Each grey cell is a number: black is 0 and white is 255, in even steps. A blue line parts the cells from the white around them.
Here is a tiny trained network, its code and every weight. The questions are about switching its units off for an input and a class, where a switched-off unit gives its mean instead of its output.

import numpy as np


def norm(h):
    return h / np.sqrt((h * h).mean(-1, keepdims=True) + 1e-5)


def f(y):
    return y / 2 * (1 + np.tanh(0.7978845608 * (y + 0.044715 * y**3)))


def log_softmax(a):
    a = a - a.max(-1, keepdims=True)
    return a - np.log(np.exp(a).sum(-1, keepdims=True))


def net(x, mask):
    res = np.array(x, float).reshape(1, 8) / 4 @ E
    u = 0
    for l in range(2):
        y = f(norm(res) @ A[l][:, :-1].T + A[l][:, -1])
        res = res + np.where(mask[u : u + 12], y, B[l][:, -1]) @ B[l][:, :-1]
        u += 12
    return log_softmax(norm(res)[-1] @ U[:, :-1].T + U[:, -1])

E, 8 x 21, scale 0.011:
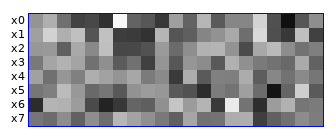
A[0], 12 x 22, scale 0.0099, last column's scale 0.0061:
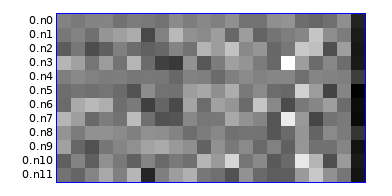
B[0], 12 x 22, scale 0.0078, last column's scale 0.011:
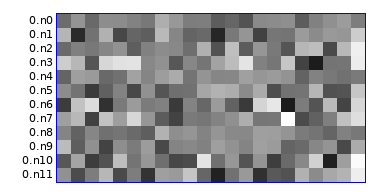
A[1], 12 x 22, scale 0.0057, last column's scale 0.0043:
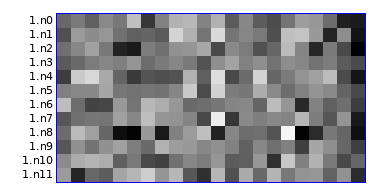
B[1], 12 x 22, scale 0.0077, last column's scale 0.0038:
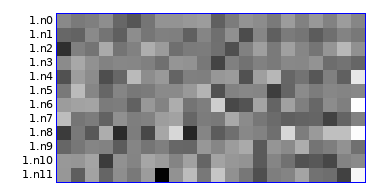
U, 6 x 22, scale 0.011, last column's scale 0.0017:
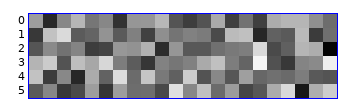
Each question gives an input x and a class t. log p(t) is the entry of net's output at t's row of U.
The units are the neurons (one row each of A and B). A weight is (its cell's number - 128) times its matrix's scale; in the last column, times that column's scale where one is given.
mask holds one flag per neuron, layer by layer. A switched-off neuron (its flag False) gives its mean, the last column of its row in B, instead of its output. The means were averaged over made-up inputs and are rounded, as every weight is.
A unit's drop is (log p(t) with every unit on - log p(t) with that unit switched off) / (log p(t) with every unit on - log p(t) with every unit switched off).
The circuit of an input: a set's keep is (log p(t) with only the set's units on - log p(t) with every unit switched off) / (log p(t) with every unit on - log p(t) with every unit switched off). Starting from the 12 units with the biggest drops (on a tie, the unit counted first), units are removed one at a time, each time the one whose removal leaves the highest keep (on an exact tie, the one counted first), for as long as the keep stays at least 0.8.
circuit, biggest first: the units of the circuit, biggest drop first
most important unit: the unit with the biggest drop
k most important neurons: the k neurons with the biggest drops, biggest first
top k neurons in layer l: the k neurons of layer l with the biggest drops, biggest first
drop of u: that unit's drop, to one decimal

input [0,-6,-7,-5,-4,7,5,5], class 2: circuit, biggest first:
[0.n10]
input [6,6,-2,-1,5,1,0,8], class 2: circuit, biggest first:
[1.n8; 0.n3]
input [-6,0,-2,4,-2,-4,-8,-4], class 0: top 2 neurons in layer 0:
[0.n11; 0.n1]
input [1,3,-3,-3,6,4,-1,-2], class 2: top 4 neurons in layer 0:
[0.n6; 0.n3; 0.n11; 0.n9]
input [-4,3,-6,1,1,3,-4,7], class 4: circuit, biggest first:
[0.n11; 1.n11]
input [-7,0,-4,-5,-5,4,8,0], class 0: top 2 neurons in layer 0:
[0.n11; 0.n1]
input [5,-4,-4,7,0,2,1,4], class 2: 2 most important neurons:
[0.n6; 1.n8]
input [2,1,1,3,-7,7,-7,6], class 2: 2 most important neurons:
[1.n8; 0.n3]
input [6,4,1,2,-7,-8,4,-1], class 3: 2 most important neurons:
[0.n7; 0.n3]
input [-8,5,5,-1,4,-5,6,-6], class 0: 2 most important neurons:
[0.n11; 0.n1]
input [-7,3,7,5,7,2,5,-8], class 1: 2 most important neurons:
[0.n6; 1.n4]
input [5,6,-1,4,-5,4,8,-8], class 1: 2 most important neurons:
[0.n6; 1.n4]
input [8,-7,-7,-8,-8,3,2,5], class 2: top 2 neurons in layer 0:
[0.n10; 0.n2]
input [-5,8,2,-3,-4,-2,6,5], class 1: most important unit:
0.n6
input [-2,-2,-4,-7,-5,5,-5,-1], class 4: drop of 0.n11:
0.2
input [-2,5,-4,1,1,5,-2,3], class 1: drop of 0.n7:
0.0
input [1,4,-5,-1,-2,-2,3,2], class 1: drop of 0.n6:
0.1
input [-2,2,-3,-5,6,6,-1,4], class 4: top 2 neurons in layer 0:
[0.n11; 0.n6]
